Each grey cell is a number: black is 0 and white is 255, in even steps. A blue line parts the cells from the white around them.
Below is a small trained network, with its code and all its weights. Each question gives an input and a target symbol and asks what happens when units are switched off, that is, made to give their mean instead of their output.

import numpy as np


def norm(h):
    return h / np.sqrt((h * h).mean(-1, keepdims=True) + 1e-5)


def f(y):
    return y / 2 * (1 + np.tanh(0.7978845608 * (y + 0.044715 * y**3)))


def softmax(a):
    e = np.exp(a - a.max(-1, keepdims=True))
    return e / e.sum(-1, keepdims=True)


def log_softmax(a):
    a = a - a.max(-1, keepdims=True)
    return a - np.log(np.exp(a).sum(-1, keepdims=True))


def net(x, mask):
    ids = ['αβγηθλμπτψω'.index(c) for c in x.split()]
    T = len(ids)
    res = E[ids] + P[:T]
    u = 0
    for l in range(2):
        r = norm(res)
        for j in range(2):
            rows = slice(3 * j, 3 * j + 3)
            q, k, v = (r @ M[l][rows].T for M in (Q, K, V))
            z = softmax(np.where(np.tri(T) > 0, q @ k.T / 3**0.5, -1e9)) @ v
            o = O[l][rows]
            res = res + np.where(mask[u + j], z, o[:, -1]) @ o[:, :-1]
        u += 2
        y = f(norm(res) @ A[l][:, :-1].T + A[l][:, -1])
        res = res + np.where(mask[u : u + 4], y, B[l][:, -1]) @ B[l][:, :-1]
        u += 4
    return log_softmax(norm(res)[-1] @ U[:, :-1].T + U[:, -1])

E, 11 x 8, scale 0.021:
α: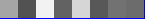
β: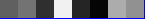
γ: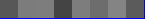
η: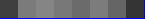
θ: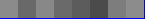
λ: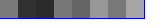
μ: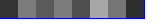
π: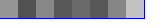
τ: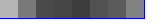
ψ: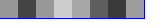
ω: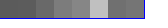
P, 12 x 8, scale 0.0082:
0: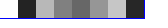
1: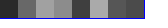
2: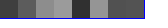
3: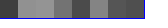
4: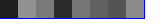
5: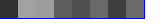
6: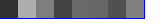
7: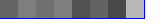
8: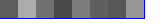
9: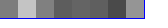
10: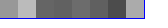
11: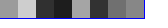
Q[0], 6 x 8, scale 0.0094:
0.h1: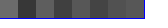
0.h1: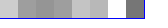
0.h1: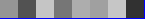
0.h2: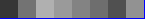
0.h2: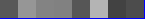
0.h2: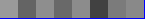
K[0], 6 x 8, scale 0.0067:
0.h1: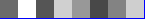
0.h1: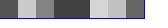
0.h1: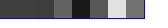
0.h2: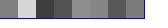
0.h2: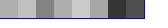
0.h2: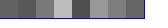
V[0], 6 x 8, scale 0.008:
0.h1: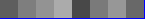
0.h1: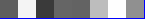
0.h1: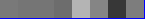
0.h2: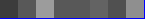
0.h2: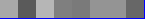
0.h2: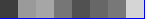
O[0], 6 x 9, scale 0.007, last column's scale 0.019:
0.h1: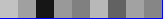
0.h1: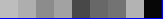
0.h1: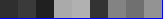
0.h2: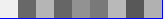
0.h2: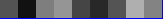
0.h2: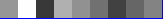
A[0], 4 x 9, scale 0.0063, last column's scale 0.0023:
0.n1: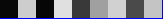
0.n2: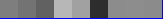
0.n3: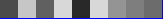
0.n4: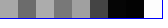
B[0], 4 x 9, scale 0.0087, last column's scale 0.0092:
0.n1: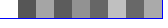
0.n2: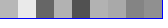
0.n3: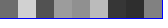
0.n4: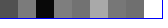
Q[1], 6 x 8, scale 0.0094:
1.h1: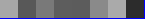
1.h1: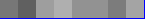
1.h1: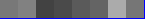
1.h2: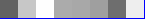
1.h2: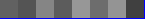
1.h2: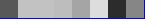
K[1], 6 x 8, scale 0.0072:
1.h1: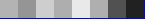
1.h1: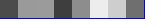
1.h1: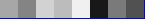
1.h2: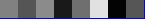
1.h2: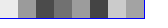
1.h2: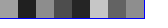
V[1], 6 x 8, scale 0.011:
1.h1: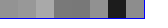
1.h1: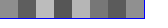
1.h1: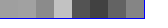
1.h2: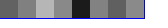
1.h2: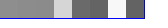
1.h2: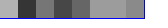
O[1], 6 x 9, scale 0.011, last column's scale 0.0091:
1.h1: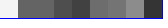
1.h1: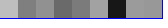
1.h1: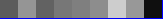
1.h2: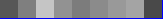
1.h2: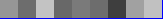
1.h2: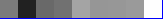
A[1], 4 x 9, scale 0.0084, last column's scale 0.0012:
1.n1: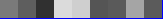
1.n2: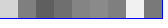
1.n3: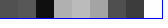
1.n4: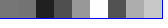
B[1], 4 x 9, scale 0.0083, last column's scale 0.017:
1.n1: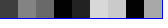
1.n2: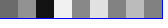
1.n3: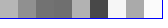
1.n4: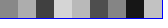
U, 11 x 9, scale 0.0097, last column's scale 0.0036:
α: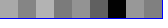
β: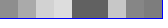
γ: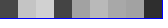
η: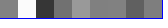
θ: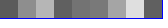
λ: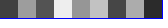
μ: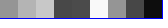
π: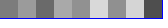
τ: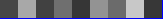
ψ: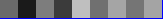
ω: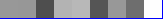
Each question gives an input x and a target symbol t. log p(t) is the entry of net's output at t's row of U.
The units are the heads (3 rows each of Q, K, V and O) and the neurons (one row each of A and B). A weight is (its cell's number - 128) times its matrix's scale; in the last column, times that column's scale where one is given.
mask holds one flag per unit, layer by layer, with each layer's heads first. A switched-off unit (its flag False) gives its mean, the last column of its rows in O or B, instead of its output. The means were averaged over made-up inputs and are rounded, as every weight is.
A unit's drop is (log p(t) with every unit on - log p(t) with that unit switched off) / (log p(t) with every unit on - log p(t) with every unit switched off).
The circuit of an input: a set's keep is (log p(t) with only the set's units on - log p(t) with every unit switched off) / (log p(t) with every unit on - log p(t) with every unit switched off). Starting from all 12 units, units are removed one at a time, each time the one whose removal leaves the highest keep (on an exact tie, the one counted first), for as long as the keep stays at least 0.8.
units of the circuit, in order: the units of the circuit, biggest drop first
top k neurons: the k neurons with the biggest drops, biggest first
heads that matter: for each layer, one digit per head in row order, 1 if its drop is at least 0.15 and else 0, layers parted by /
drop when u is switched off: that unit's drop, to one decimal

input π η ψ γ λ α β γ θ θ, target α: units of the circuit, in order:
(1.h2 1.h1)
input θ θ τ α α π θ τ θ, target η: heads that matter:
01 / 01
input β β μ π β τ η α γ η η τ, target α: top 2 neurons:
(0.n2 1.n3)
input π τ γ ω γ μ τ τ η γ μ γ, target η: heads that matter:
10 / 01
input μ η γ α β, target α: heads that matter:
00 / 11
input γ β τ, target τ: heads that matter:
10 / 11
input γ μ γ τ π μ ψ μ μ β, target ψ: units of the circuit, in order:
(0.h1 1.n4)
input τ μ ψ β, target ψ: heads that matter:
10 / 01
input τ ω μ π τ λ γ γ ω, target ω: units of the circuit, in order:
(1.n4)
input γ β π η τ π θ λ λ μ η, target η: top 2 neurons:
(0.n4 0.n3)
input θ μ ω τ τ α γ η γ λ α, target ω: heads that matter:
10 / 01
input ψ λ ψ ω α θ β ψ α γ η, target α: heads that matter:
00 / 11
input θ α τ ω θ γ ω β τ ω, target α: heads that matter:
00 / 01
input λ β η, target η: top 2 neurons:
(0.n3 0.n4)
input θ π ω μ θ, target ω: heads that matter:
11 / 01
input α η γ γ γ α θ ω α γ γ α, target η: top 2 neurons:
(0.n4 0.n1)
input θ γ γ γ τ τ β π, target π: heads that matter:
10 / 00
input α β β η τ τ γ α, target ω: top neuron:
(0.n1)
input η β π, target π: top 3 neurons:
(1.n2 0.n1 0.n4)
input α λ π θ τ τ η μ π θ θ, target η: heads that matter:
01 / 00
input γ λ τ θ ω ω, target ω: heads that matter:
10 / 00
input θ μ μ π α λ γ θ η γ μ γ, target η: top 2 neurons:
(0.n1 1.n4)
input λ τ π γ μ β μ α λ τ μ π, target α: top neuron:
(1.n3)
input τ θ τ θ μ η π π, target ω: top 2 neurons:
(1.n2 1.n4)
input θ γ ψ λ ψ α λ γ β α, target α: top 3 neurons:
(0.n4 0.n2 1.n3)
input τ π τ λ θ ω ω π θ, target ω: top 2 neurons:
(1.n4 0.n4)
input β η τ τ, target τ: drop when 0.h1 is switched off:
0.9
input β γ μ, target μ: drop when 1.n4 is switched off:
0.1
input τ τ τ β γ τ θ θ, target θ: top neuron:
(1.n4)
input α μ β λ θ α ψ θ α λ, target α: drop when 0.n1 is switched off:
-0.1
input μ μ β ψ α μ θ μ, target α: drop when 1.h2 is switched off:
0.6
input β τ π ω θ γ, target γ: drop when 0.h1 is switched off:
0.5
